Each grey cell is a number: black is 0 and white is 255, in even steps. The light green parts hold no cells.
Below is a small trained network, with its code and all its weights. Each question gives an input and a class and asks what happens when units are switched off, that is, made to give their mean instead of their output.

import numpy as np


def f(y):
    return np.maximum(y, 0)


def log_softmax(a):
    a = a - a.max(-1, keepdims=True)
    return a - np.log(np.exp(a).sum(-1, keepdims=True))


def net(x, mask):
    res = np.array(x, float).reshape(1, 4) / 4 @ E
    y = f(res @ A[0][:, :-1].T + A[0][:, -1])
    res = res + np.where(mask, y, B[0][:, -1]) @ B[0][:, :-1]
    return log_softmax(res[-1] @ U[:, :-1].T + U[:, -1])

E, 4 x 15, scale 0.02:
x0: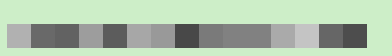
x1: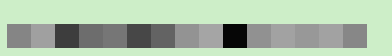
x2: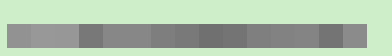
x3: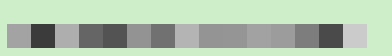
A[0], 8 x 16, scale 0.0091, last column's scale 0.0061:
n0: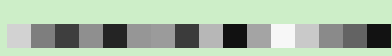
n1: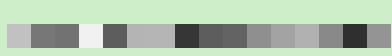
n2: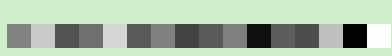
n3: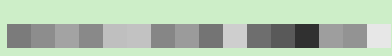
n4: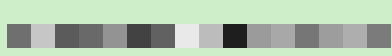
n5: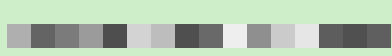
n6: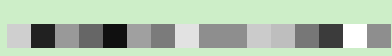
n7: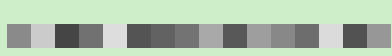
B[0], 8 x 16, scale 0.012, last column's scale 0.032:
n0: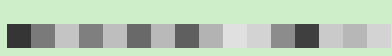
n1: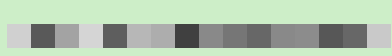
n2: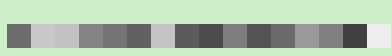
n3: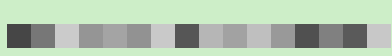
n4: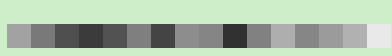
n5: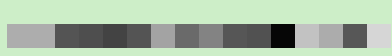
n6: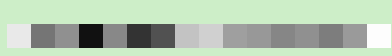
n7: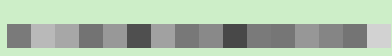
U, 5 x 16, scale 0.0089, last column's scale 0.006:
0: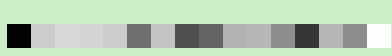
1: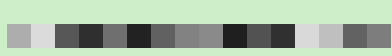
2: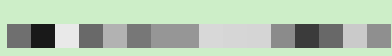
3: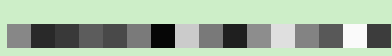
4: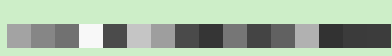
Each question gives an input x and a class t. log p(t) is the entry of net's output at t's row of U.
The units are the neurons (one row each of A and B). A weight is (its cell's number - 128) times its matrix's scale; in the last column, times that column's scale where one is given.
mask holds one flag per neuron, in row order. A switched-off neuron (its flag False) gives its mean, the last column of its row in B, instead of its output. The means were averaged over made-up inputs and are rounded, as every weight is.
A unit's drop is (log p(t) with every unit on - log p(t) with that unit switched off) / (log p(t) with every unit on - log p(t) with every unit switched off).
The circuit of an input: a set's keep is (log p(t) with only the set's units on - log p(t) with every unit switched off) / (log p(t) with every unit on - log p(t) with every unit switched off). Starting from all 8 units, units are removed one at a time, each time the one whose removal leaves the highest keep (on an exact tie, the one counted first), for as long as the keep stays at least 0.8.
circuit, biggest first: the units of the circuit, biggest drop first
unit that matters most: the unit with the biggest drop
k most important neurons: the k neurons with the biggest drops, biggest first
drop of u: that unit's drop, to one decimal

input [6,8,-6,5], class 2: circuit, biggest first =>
[n0]
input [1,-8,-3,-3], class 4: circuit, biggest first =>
[n0 n6]
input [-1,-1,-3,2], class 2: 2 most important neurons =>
[n5 n4]
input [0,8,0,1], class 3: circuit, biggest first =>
[n4 n5]
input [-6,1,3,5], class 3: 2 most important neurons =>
[n0 n4]
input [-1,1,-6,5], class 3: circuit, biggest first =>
[n0 n5 n2]
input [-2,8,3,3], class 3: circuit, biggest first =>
[n4 n5]
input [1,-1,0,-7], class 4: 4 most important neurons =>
[n0 n6 n1 n3]
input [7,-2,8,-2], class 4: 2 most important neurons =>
[n1 n6]
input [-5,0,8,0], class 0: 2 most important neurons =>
[n6 n5]
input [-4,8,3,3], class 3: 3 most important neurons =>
[n4 n5 n2]
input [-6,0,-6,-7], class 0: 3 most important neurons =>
[n6 n5 n3]
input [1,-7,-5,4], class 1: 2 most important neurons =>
[n5 n0]
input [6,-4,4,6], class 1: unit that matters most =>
n5
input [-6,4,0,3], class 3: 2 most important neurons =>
[n5 n2]
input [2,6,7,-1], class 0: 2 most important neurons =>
[n0 n6]
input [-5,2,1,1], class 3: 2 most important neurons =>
[n5 n2]
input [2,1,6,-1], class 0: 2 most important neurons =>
[n6 n4]
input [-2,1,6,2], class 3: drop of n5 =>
0.3
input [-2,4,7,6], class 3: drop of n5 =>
0.0
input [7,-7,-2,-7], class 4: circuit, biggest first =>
[n1]
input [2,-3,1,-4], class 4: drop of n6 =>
0.1
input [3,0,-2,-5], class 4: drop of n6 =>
0.3
